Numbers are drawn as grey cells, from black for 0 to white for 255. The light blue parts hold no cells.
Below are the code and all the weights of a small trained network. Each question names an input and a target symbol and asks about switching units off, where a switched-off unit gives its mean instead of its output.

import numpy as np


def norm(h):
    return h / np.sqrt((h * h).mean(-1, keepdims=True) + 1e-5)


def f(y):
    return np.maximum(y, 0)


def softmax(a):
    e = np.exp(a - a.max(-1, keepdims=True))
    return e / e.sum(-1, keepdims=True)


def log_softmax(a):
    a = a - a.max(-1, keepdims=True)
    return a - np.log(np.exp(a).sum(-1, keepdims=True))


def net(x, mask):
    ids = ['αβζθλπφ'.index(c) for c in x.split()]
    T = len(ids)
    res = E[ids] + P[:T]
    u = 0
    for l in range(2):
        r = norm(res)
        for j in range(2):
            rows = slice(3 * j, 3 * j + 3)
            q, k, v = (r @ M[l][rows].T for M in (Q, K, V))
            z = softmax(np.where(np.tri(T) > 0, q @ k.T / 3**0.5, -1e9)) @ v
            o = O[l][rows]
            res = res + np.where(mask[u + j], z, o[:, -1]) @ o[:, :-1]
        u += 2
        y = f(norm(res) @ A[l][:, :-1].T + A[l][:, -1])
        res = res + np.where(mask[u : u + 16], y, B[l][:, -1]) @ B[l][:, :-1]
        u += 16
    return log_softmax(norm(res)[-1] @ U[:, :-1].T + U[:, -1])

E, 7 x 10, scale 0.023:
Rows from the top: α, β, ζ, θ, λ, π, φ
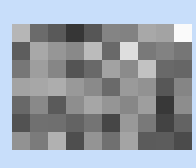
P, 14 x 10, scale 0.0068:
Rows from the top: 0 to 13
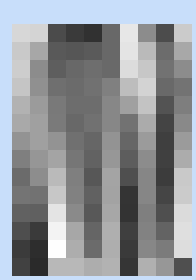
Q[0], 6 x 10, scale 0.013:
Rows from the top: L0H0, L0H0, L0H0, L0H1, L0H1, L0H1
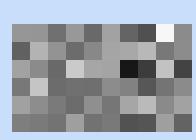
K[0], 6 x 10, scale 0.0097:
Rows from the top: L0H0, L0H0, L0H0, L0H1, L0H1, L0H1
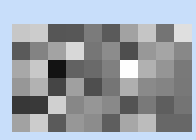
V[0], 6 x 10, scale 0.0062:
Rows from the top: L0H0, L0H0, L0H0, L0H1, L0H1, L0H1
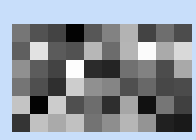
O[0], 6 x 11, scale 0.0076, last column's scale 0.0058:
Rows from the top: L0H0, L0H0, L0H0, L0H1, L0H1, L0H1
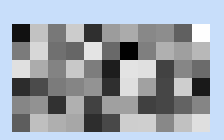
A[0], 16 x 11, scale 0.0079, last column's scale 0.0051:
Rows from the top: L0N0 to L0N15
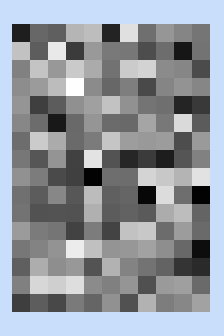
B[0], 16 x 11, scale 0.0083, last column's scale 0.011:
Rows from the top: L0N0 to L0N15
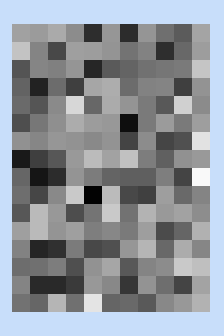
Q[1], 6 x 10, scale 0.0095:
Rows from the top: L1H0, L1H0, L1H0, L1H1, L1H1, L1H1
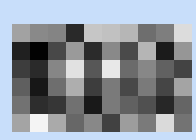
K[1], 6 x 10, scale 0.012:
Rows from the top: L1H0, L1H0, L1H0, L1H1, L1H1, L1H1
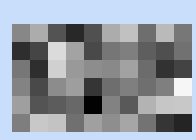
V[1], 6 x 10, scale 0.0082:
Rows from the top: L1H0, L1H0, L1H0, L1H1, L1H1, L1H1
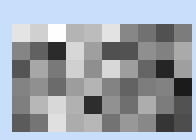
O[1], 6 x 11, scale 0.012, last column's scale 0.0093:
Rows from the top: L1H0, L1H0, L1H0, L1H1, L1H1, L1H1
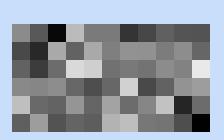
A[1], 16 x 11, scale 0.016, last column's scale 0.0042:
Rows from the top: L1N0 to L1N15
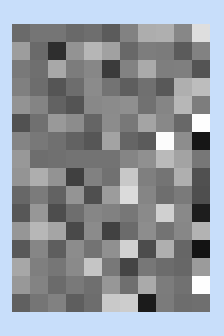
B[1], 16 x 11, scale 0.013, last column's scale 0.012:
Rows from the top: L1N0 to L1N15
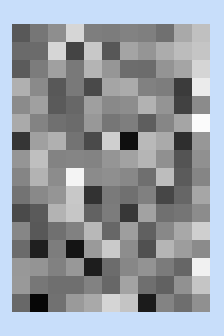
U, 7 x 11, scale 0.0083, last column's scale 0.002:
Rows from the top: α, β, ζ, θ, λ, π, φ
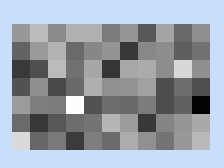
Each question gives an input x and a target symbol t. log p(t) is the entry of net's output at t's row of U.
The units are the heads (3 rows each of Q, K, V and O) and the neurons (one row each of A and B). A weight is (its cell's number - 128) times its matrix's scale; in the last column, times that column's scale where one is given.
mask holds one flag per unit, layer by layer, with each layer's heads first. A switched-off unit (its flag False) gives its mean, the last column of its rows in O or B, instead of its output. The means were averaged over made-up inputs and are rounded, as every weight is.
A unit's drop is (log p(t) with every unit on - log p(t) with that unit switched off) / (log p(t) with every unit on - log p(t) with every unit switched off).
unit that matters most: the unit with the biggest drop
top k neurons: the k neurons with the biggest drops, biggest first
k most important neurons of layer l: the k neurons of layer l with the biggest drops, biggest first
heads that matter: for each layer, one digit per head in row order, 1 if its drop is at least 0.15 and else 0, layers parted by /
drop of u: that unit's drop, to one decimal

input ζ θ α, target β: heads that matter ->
01 / 00
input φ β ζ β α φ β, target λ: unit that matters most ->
L1H0
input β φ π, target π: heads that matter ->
10 / 01
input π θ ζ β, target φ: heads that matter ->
10 / 01
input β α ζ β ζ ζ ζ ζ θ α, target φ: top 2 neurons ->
L0N8, L1N3
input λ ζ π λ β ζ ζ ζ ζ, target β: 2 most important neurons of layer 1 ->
L1N6, L1N1
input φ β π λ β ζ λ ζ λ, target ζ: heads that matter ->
01 / 10
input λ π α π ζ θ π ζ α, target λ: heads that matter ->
11 / 00
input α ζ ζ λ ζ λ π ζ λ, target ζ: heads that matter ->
00 / 01
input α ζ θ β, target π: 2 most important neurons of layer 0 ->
L0N8, L0N9
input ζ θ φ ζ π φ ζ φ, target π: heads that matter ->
10 / 00
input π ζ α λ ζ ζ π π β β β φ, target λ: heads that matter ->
10 / 11
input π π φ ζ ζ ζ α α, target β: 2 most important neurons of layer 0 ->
L0N5, L0N10
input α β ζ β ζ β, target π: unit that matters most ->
L1H1
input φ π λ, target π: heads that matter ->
11 / 01
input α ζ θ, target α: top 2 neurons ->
L0N8, L1N8
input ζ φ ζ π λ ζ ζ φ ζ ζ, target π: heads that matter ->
10 / 01
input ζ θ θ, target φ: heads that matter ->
00 / 00
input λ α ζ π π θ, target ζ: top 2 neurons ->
L0N2, L1N2
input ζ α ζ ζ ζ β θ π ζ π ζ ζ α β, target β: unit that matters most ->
L0H0
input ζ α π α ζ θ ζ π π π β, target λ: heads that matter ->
11 / 10
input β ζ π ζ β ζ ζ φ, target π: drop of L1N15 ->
0.2
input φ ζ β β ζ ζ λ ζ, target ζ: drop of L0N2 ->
0.2
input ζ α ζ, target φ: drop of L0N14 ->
0.0
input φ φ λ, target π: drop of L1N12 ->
0.1
